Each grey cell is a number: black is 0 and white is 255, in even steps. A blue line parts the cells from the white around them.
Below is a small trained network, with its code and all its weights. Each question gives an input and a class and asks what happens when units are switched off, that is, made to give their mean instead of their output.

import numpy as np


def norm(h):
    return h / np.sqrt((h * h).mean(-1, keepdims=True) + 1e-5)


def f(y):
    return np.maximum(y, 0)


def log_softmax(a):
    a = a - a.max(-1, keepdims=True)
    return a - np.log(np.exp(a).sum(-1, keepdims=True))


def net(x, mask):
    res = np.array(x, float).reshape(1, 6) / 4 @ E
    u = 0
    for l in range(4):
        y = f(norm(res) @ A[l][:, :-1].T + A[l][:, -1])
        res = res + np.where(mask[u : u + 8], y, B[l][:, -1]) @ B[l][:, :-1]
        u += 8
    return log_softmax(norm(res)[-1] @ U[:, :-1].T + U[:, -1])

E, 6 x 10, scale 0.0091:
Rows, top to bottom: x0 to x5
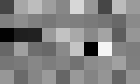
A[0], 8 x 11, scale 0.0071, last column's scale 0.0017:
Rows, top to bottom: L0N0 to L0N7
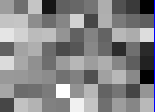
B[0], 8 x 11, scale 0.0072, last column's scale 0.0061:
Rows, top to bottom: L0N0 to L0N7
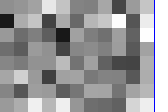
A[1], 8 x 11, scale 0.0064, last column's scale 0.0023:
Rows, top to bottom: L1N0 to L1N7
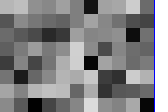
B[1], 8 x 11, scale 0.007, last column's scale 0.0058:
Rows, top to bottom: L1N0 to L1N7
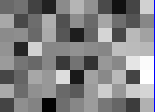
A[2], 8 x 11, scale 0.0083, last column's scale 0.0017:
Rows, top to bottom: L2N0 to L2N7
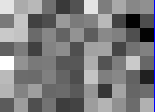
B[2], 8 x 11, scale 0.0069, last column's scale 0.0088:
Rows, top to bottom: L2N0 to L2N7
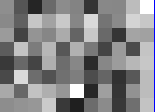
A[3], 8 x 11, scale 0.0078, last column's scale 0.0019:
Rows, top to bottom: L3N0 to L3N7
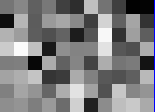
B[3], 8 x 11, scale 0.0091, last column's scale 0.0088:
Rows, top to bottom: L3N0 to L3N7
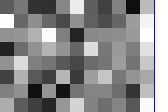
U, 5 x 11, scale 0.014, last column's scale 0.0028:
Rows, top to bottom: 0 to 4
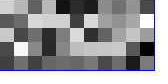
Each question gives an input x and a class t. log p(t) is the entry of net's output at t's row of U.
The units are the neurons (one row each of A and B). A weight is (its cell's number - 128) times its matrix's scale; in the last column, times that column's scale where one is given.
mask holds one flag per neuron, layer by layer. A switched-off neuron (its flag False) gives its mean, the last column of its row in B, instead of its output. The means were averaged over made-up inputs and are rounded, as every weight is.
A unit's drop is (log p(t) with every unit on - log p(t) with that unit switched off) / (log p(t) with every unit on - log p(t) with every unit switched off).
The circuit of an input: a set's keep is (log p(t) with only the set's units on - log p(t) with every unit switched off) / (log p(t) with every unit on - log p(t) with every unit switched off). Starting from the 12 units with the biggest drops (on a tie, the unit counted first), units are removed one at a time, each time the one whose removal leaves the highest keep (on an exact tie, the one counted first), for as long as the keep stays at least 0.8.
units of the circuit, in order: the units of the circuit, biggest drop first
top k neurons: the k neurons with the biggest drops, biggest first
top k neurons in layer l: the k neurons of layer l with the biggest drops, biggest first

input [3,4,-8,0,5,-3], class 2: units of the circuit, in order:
(L2N0; L3N7)
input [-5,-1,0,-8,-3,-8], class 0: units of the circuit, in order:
(L3N3)
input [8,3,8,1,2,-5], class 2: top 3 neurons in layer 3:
(L3N2; L3N3; L3N1)
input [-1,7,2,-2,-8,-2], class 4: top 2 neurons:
(L0N7; L3N0)
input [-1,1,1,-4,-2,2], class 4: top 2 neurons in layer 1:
(L1N5; L1N4)
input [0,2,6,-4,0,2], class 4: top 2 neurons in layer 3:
(L3N0; L3N2)
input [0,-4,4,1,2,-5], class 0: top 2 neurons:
(L0N7; L1N4)
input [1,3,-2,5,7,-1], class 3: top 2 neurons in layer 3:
(L3N2; L3N6)
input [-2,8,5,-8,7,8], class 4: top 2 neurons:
(L3N0; L0N7)
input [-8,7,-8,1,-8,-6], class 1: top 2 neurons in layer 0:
(L0N0; L0N1)
